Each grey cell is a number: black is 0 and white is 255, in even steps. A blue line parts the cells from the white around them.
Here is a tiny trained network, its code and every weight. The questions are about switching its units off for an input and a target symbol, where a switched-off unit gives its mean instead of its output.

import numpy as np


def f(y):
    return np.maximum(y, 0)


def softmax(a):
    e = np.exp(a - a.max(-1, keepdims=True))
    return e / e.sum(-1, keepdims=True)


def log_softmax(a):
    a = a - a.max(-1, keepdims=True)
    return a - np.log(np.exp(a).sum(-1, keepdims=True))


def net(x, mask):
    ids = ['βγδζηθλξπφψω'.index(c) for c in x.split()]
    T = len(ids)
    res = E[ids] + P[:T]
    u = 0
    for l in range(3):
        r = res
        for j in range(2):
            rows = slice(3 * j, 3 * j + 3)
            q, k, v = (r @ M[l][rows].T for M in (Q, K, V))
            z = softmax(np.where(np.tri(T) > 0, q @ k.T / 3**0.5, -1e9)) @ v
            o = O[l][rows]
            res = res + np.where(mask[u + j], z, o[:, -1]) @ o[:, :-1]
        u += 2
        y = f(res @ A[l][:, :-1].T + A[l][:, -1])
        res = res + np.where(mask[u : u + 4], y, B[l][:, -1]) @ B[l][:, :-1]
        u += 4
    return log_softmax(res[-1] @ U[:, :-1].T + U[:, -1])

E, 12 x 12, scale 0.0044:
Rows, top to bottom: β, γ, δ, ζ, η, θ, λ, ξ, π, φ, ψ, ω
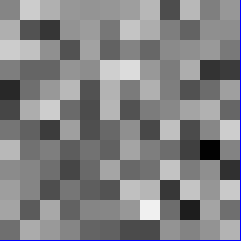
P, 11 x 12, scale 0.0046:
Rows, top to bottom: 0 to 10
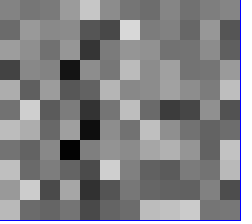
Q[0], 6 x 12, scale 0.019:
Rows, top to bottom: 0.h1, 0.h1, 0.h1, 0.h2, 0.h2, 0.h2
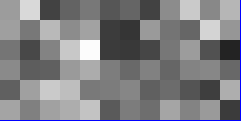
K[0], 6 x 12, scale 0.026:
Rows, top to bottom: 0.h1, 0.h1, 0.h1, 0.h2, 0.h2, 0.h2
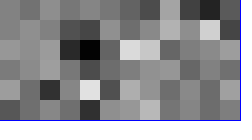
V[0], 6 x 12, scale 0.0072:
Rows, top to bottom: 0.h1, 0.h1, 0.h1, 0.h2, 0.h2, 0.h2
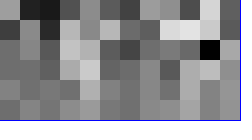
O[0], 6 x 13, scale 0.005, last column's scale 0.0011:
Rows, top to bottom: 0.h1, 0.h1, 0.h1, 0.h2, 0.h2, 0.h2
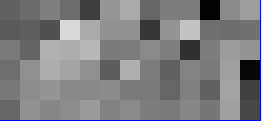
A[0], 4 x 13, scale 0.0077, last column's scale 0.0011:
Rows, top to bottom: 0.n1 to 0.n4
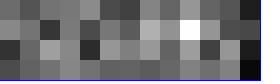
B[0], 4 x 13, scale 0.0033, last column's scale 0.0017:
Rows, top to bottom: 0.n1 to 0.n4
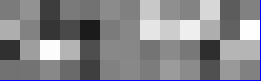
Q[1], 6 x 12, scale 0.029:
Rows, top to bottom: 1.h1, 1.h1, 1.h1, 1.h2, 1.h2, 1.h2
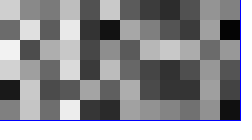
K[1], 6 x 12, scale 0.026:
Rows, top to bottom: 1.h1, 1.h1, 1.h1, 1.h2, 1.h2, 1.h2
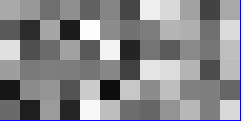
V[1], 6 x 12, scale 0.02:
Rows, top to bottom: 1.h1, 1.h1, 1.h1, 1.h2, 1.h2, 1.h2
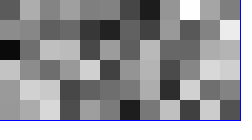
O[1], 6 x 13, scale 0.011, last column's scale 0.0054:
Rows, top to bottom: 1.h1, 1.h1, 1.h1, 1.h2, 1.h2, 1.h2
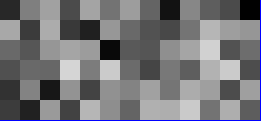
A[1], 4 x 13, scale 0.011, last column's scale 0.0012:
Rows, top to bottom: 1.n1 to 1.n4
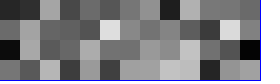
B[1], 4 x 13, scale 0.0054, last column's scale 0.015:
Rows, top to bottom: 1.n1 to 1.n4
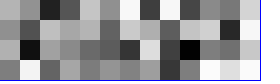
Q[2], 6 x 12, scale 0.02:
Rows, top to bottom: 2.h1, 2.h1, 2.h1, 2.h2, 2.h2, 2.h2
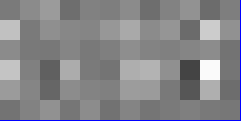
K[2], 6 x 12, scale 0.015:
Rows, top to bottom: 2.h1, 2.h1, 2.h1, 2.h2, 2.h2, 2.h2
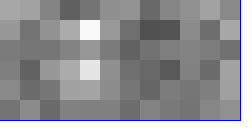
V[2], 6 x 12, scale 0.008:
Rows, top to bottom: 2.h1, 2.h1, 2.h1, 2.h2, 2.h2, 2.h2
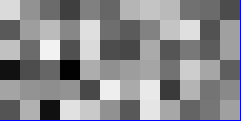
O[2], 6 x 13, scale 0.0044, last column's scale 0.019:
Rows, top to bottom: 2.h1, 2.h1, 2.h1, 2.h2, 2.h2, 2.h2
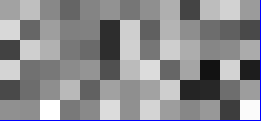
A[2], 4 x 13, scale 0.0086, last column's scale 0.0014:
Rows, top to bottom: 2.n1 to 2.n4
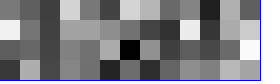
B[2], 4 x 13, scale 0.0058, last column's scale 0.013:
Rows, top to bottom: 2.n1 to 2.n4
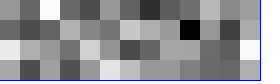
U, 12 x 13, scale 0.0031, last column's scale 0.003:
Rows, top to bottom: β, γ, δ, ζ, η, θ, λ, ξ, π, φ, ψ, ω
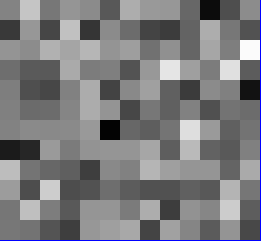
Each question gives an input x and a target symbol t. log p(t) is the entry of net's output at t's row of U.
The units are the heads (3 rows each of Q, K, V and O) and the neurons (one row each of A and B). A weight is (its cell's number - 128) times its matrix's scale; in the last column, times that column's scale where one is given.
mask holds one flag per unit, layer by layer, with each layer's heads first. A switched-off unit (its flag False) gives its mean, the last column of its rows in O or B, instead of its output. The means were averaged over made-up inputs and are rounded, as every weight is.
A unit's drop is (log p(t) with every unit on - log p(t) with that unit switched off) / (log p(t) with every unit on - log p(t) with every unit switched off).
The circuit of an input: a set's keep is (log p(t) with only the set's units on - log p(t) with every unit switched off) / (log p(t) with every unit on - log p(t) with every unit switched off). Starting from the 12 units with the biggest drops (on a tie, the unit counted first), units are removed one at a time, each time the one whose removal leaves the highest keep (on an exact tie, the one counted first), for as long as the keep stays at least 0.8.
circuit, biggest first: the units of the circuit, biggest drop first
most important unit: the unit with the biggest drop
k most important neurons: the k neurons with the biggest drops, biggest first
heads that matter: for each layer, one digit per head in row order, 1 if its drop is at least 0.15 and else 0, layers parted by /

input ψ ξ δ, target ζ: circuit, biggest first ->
(1.h1; 1.h2)
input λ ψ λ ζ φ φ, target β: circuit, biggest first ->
(1.h1; 1.h2)
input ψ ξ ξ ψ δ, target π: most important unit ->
1.h1
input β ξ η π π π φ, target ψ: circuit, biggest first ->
(1.n4; 1.h2)
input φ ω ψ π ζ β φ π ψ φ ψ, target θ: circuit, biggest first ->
(2.h1; 1.h2; 2.n3)
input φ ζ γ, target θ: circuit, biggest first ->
(2.h1; 2.n3; 1.h2)
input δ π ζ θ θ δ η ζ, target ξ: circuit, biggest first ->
(1.h2; 1.n2; 1.h1)
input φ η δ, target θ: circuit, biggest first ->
(2.h1; 2.n3; 1.h2)
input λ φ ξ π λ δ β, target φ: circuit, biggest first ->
(1.h1; 1.h2)
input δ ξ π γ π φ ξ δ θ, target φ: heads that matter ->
00 / 11 / 01
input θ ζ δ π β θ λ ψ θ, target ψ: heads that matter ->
10 / 11 / 11
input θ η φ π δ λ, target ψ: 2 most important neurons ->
(1.n3; 1.n1)
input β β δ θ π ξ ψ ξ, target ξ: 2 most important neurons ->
(1.n2; 1.n1)
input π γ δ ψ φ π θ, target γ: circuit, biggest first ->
(1.h2)
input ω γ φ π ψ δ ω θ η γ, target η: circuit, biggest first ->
(1.h1; 1.n3; 1.h2; 2.h2)
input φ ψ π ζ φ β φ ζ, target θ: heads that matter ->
00 / 11 / 10
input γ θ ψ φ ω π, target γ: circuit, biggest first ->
(1.h2; 2.h2)
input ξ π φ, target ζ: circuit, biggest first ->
(0.h1; 1.h1; 1.h2)
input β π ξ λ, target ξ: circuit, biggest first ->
(2.h1; 0.h1; 1.h2)
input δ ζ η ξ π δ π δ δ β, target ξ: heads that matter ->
00 / 11 / 00
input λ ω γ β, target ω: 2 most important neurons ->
(2.n4; 1.n1)
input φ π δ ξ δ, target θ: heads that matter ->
01 / 01 / 10
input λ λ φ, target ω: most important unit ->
2.h2
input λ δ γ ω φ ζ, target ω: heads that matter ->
00 / 11 / 01
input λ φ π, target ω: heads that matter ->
00 / 11 / 11
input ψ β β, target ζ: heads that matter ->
10 / 11 / 00
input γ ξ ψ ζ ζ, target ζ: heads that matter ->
00 / 10 / 00
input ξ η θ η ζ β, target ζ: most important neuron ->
(1.n2)
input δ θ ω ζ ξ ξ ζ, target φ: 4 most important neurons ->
(2.n1; 1.n2; 1.n1; 1.n4)
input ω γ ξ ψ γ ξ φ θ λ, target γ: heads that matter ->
00 / 01 / 00
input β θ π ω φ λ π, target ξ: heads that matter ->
10 / 11 / 11
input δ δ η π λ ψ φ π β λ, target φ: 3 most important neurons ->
(2.n1; 1.n2; 1.n1)
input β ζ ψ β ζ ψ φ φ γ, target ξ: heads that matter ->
10 / 11 / 11
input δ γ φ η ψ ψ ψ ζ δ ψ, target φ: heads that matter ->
00 / 11 / 01
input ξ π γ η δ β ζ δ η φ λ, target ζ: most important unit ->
0.h1
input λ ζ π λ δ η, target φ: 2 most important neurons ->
(2.n4; 1.n1)
